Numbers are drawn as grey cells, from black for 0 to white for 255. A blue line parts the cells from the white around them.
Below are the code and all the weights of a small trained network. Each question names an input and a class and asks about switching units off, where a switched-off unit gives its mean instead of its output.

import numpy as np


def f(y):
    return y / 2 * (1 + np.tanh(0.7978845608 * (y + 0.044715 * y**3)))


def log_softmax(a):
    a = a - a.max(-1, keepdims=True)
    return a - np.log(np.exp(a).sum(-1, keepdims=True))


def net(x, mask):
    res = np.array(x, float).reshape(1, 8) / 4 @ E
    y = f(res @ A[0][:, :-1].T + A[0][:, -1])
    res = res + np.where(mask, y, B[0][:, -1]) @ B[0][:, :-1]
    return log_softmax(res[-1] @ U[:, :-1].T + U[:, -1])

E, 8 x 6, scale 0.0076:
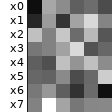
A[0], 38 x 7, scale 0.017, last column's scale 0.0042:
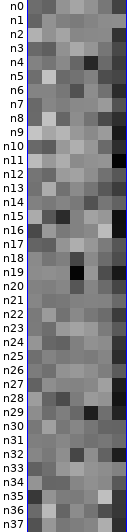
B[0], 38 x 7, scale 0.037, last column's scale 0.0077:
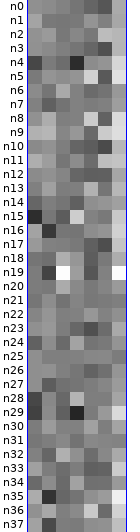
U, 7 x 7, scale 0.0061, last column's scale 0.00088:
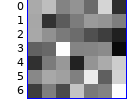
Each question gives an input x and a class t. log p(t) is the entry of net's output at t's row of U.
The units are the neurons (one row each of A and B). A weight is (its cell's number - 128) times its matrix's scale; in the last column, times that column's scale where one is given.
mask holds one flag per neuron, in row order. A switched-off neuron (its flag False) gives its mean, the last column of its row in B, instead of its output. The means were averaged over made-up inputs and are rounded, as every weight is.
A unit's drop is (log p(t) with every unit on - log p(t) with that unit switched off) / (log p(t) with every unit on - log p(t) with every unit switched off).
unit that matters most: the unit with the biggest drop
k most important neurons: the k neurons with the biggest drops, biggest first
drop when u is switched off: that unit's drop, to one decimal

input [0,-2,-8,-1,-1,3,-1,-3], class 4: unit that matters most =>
n29
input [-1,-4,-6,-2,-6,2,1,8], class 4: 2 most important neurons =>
n29; n4
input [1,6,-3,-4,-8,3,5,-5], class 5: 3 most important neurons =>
n5; n36; n8
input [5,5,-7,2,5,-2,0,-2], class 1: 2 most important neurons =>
n35; n16
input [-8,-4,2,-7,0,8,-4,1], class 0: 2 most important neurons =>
n9; n11
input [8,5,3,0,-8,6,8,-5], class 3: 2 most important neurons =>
n19; n18
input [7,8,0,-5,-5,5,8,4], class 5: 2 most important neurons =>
n8; n5
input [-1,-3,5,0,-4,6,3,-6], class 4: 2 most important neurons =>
n29; n4
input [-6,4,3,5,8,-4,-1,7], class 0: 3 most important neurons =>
n9; n11; n2
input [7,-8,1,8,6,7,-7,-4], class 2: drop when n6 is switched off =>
0.0
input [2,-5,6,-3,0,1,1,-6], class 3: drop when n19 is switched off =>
0.1
